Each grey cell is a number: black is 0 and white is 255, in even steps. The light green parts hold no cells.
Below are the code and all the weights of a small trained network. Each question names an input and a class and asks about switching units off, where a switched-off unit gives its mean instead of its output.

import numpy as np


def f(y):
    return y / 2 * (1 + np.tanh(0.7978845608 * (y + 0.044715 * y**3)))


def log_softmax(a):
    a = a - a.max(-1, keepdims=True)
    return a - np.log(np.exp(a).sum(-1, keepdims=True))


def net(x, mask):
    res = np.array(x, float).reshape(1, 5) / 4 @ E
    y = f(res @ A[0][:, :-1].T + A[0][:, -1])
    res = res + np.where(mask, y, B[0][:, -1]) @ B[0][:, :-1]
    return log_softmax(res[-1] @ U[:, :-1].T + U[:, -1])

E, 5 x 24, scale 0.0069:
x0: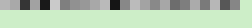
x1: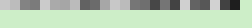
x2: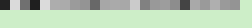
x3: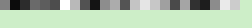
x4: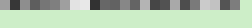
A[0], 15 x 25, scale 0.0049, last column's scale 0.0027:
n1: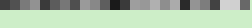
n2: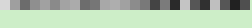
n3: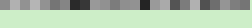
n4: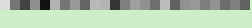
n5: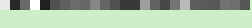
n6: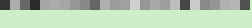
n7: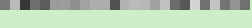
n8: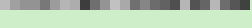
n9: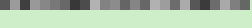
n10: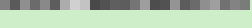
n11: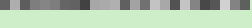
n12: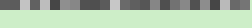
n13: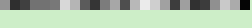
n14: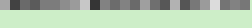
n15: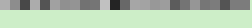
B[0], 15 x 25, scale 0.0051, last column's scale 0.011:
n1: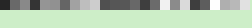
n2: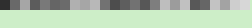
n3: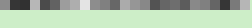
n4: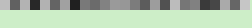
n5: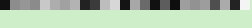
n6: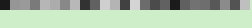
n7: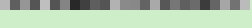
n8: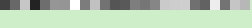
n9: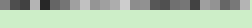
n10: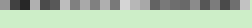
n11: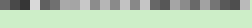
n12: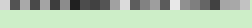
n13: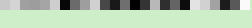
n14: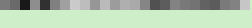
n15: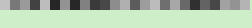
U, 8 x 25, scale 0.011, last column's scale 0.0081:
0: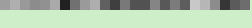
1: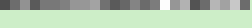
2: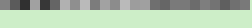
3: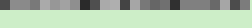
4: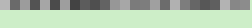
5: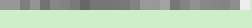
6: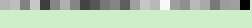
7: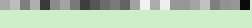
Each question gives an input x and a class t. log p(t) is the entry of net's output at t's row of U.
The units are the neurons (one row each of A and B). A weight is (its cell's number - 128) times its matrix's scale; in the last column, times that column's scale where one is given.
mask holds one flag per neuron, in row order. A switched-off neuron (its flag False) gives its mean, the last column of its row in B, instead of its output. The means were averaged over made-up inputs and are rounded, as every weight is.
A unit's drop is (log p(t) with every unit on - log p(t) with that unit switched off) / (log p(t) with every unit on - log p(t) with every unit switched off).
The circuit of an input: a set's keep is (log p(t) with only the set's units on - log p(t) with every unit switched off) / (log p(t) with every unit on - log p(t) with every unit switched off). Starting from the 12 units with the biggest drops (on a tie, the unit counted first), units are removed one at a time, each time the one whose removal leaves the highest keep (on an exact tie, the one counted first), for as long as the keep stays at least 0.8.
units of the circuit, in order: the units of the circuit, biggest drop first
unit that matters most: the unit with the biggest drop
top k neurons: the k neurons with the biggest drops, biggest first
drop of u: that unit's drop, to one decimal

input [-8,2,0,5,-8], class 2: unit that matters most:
n11
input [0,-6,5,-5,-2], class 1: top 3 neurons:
(n13, n1, n5)
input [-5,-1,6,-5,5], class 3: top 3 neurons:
(n13, n6, n3)
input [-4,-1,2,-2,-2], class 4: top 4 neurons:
(n13, n5, n12, n1)
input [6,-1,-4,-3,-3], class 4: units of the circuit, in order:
(n13, n4)
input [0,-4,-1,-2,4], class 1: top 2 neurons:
(n13, n1)
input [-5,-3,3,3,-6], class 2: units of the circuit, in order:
(n11, n9)
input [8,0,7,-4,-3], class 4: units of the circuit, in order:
(n7, n15)
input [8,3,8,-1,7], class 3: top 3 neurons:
(n6, n7, n12)
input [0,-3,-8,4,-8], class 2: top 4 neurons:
(n9, n11, n3, n6)
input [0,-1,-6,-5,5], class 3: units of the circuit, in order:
(n13, n5)
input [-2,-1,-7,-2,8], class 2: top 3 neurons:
(n10, n14, n6)
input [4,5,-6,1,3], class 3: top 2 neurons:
(n5, n1)
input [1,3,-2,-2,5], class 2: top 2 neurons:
(n13, n1)
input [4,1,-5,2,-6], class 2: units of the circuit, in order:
(n9)
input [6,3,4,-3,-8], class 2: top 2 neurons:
(n3, n11)
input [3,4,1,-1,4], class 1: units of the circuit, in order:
(n13, n2)
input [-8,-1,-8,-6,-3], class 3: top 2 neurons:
(n5, n13)
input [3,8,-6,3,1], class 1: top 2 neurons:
(n2, n8)
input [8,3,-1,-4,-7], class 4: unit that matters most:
n4
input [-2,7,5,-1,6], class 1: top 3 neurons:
(n2, n8, n5)
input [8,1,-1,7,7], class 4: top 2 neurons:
(n15, n4)
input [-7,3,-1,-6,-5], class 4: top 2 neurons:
(n13, n12)
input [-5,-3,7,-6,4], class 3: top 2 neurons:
(n13, n6)
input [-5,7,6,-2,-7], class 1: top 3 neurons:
(n2, n8, n5)
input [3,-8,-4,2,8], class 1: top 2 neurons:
(n1, n11)
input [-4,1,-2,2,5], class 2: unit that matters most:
n10
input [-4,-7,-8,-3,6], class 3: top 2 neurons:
(n5, n2)
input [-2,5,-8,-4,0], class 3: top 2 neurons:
(n5, n13)
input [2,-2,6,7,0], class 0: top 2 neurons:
(n13, n5)
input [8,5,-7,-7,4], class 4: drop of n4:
0.4
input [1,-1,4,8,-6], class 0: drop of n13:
1.2
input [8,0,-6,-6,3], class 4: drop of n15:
0.2
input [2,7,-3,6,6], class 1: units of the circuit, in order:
(n2)
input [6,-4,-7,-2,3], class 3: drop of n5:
0.9
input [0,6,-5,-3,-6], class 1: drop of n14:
0.1
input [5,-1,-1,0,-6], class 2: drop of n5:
0.0
